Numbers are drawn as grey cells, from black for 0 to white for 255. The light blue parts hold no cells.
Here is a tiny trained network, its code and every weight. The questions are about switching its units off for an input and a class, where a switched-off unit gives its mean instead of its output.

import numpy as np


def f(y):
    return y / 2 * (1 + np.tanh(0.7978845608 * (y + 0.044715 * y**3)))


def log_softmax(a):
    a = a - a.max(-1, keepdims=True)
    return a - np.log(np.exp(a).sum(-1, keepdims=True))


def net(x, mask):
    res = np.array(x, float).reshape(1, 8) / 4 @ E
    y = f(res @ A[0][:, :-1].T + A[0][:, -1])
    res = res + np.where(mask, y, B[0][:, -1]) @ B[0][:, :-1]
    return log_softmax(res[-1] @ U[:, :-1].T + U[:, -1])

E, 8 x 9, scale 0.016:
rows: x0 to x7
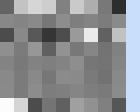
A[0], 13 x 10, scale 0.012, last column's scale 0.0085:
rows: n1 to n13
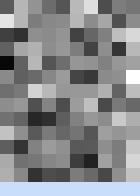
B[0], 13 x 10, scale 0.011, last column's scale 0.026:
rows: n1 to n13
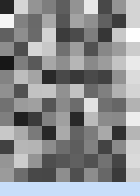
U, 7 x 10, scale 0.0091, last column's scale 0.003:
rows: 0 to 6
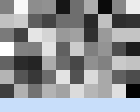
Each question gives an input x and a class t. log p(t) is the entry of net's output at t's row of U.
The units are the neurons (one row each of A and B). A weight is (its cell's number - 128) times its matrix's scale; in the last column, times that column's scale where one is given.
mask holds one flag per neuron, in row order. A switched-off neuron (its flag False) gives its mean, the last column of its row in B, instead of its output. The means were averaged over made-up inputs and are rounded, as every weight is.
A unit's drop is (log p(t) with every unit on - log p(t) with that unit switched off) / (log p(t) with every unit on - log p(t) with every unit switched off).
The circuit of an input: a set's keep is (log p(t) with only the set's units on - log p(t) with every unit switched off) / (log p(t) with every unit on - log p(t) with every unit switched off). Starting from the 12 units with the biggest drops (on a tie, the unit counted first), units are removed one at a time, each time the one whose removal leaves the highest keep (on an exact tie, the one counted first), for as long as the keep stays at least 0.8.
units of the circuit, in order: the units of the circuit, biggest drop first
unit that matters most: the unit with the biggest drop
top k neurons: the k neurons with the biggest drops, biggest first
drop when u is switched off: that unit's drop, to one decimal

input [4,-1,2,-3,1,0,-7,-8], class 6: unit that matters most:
n5
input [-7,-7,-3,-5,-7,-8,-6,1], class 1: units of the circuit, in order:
n10; n1
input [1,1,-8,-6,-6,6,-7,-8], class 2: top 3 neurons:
n4; n7; n1
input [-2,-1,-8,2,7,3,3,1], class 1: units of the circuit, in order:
n1; n3
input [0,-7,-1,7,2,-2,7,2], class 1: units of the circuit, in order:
n3; n1
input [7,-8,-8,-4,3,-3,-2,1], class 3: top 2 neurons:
n2; n5
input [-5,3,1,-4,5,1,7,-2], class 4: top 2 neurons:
n9; n1
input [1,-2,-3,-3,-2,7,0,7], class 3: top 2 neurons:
n2; n6
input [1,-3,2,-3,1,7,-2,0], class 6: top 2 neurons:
n6; n12
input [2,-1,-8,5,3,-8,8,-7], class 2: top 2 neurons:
n4; n7
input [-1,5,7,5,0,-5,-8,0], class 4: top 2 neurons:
n9; n10
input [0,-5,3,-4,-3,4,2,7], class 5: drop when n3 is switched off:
0.2
